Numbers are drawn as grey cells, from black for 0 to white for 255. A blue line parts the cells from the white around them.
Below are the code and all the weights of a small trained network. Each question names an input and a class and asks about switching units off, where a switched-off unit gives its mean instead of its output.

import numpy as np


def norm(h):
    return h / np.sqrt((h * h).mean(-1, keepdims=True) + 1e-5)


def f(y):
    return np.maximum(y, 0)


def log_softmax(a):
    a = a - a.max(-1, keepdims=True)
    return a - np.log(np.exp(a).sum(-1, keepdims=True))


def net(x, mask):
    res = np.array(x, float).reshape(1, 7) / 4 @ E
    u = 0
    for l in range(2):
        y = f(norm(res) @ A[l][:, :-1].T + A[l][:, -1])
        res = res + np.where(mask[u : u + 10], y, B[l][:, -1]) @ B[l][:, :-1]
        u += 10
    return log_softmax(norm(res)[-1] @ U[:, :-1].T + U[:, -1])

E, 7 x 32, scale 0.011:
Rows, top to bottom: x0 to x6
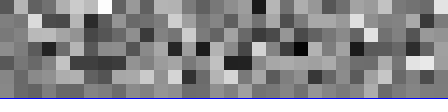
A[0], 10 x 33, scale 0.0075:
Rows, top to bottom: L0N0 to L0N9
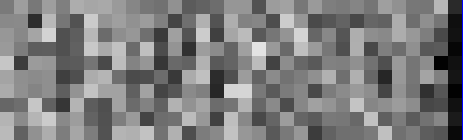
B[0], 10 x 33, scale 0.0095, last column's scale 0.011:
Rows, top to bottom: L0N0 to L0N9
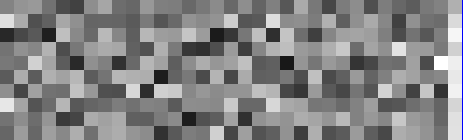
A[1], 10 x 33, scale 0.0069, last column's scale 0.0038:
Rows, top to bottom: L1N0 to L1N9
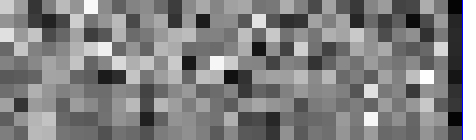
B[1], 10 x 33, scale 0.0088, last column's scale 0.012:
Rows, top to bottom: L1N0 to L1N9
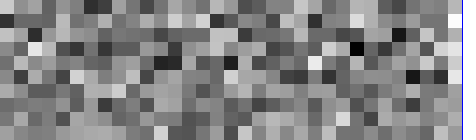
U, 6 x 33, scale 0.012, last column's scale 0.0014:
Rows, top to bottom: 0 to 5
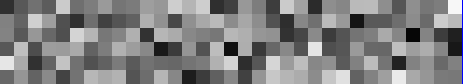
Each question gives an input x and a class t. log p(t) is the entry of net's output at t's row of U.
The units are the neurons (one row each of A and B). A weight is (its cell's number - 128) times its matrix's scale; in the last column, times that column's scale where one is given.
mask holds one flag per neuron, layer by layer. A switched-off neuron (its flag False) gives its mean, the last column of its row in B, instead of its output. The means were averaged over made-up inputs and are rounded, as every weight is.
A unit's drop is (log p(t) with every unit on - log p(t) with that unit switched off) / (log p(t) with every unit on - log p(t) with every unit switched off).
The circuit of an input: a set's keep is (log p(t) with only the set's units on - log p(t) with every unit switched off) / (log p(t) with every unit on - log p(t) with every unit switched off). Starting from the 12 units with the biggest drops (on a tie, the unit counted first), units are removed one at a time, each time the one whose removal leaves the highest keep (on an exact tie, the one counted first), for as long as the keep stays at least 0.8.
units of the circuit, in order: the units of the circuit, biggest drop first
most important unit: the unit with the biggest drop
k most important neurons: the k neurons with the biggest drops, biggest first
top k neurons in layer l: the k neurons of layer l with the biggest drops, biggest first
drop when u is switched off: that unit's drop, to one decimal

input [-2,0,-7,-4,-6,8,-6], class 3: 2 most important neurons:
[L0N9 L1N4]
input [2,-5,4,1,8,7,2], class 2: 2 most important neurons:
[L1N5 L0N5]
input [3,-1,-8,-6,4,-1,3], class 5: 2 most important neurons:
[L0N3 L1N1]
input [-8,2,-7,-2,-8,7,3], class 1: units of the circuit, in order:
[L0N4]
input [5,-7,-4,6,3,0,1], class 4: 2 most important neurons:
[L1N0 L0N2]
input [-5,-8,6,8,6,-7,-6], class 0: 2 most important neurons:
[L1N1 L0N7]
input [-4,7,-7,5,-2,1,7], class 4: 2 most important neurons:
[L0N7 L1N2]
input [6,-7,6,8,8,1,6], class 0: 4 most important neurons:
[L1N1 L0N6 L0N1 L0N7]
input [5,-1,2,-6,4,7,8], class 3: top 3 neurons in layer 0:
[L0N9 L0N4 L0N6]
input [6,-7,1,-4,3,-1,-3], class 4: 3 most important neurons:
[L0N1 L1N0 L0N4]
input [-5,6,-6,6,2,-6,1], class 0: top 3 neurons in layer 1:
[L1N1 L1N4 L1N3]
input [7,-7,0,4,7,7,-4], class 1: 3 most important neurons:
[L1N3 L0N6 L0N5]
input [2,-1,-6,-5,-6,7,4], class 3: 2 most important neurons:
[L0N9 L1N4]
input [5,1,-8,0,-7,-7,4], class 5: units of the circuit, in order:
[L0N3]
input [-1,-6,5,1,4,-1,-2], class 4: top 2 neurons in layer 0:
[L0N1 L0N6]
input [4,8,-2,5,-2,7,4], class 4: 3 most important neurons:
[L1N2 L0N7 L0N5]
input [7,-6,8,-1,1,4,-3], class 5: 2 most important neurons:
[L0N8 L0N4]
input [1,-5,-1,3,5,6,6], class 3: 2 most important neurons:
[L1N4 L0N6]
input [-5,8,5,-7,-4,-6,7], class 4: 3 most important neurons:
[L0N7 L1N2 L1N1]
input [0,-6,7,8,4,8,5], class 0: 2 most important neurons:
[L1N1 L0N5]
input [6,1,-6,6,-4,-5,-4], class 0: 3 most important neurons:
[L1N1 L0N4 L0N8]
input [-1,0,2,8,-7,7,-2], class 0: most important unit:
L1N1
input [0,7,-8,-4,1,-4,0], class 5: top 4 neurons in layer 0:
[L0N3 L0N1 L0N2 L0N5]
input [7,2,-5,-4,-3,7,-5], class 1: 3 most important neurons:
[L1N3 L0N0 L0N5]
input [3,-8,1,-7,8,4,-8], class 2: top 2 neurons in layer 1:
[L1N5 L1N1]
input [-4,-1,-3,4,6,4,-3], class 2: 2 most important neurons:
[L1N5 L0N2]
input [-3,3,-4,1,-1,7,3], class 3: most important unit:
L0N9
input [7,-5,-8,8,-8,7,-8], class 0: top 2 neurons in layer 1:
[L1N1 L1N5]
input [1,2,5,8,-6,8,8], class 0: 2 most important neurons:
[L1N1 L0N5]
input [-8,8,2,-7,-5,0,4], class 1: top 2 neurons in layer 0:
[L0N4 L0N1]
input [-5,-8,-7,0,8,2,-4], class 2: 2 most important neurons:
[L1N5 L0N7]
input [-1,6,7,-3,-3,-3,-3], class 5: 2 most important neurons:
[L0N8 L0N1]
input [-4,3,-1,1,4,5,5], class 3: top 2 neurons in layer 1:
[L1N4 L1N3]
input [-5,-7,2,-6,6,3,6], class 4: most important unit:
L0N1
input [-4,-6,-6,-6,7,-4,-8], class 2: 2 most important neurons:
[L1N5 L1N1]
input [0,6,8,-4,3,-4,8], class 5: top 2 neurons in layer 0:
[L0N8 L0N1]
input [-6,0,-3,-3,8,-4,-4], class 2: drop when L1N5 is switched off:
1.4
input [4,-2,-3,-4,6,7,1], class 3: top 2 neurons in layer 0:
[L0N6 L0N9]
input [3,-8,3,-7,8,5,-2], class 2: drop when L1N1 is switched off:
0.3
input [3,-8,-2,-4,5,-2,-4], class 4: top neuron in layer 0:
[L0N1]
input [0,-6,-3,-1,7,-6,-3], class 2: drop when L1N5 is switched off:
1.2
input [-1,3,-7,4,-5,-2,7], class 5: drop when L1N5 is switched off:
0.1
